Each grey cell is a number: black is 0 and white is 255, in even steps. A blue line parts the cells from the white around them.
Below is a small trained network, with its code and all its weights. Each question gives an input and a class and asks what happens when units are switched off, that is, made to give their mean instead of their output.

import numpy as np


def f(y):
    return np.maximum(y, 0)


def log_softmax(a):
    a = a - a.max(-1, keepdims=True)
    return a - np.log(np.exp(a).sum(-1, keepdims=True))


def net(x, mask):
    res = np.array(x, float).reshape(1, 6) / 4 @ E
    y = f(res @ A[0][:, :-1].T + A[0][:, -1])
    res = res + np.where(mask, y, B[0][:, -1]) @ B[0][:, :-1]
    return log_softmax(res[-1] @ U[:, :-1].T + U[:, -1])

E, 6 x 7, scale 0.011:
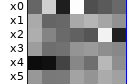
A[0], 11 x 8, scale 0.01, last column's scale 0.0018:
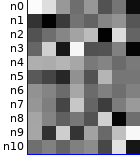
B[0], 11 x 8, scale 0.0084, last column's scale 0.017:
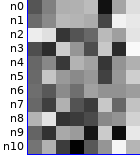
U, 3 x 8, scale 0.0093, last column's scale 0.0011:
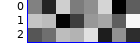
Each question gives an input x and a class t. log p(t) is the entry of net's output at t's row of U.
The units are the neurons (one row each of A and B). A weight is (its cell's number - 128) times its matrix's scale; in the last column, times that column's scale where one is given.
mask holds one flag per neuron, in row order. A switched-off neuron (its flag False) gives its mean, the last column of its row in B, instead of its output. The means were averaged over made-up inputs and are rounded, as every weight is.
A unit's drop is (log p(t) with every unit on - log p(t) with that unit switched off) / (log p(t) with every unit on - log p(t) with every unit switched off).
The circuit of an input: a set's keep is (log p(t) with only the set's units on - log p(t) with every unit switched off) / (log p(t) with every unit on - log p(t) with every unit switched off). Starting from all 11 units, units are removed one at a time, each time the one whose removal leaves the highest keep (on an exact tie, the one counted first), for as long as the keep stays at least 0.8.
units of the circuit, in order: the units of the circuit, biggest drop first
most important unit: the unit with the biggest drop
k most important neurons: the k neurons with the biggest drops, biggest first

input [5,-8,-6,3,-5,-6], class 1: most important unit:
n2
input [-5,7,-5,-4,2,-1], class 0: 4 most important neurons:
n9, n8, n4, n5
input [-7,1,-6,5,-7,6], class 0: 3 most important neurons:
n9, n1, n5
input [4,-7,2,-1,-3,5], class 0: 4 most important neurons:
n1, n3, n5, n2
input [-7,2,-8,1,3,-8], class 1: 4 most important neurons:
n2, n3, n10, n7
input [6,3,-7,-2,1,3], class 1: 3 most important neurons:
n2, n10, n9
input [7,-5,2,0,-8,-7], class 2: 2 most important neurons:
n0, n9
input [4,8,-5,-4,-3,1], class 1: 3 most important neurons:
n2, n9, n10
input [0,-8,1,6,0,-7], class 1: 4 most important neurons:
n3, n9, n0, n1
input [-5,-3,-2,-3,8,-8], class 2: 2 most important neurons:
n1, n3
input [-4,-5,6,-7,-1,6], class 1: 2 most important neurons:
n3, n8
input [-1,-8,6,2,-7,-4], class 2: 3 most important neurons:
n0, n2, n10
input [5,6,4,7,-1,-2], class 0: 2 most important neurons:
n3, n2
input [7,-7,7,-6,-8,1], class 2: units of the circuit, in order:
n0
